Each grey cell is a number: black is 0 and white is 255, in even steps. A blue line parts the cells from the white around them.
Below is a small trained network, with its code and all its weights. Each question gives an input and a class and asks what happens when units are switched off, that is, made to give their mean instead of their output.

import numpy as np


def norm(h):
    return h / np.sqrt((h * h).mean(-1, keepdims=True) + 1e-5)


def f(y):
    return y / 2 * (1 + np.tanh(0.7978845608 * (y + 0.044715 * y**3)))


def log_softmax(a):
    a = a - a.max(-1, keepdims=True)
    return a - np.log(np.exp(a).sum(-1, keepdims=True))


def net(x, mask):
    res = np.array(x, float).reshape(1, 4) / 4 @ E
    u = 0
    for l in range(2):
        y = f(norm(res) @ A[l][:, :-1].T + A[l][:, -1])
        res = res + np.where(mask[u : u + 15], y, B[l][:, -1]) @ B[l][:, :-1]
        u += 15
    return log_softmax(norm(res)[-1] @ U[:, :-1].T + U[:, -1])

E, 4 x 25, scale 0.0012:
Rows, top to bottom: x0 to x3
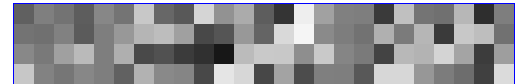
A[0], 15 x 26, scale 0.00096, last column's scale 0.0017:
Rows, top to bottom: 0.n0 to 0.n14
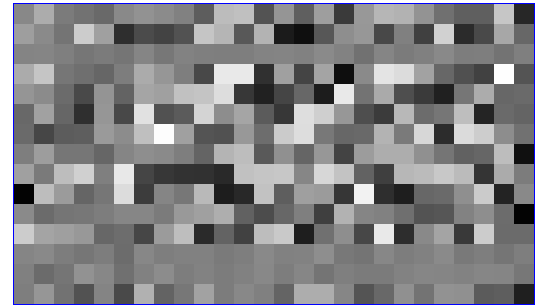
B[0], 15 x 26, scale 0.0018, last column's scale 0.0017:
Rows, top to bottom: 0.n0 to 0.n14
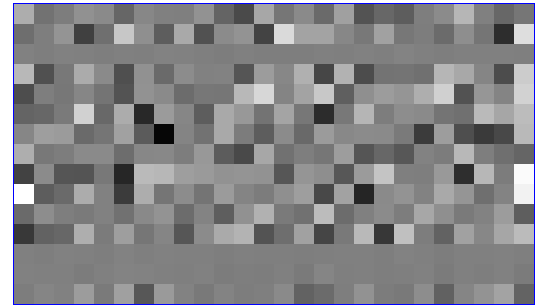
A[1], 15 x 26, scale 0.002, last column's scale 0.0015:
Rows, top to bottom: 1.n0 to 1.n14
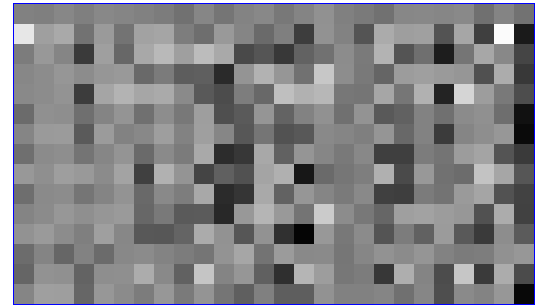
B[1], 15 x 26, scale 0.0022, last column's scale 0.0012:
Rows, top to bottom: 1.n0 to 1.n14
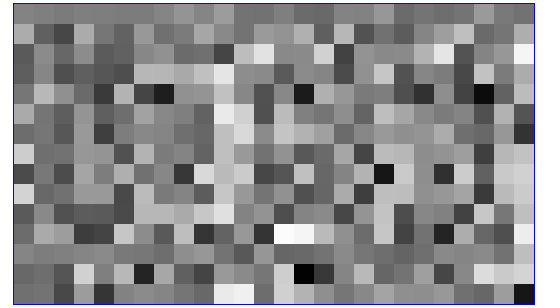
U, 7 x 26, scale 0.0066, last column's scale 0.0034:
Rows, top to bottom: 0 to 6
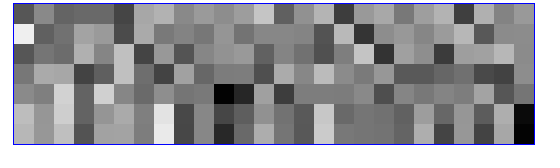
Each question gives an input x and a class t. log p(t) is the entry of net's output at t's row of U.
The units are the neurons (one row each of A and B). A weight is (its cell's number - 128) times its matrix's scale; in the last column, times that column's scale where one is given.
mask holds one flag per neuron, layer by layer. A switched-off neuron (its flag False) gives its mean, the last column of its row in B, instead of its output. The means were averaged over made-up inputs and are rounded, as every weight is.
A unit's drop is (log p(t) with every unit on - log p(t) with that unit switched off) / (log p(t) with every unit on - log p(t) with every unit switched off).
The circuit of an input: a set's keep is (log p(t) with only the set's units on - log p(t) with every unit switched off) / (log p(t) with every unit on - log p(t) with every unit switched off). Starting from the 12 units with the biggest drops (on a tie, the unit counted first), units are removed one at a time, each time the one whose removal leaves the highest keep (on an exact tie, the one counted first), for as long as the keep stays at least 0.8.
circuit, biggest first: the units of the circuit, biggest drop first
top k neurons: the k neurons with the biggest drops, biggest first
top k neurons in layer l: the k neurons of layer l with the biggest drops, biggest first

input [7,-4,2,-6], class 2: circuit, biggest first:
(1.n13)
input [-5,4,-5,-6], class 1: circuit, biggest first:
(1.n9 1.n7)
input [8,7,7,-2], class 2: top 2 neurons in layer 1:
(1.n13 1.n2)
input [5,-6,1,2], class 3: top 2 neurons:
(1.n11 0.n11)
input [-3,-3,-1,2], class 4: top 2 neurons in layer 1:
(1.n13 1.n4)
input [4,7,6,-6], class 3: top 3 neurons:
(1.n4 0.n4 1.n2)
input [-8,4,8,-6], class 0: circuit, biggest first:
(1.n10 1.n3)
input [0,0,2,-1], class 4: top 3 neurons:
(0.n8 1.n10 1.n3)
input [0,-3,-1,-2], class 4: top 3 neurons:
(0.n1 0.n9 0.n6)
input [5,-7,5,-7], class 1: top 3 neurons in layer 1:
(1.n9 1.n7 1.n4)
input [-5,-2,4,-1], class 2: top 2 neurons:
(1.n8 0.n4)
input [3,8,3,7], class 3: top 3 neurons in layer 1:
(1.n4 1.n9 1.n7)
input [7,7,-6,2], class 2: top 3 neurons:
(1.n13 0.n8 0.n1)
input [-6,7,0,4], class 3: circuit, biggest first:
(1.n4)
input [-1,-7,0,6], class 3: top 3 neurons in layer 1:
(1.n11 1.n9 1.n7)
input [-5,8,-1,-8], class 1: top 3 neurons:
(1.n9 1.n7 0.n1)
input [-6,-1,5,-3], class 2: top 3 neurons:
(1.n8 0.n4 1.n2)
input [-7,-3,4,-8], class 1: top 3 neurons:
(1.n9 1.n7 0.n5)
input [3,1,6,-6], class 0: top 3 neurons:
(1.n10 1.n3 0.n3)
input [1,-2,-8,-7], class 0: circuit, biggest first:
(1.n2)
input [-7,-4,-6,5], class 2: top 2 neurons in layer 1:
(1.n8 1.n10)
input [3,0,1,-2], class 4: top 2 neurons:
(0.n5 0.n9)
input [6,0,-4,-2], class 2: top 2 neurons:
(1.n13 0.n8)
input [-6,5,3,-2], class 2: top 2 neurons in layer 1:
(1.n8 1.n11)
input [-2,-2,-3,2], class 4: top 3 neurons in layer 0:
(0.n4 0.n8 0.n3)
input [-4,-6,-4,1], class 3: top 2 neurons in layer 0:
(0.n8 0.n5)
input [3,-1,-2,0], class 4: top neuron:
(0.n5)
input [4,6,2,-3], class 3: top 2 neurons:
(1.n4 0.n11)
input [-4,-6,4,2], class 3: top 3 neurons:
(1.n11 0.n4 0.n5)
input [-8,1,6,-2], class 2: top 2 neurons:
(1.n8 0.n4)
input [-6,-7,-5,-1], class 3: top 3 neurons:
(1.n11 0.n5 0.n8)
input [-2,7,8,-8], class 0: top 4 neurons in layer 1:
(1.n10 1.n3 1.n11 1.n1)
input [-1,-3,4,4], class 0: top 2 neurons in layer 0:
(0.n9 0.n6)
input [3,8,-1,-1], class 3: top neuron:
(1.n4)
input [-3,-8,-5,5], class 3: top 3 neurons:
(1.n11 0.n8 0.n9)
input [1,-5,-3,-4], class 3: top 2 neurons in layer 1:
(1.n11 1.n1)
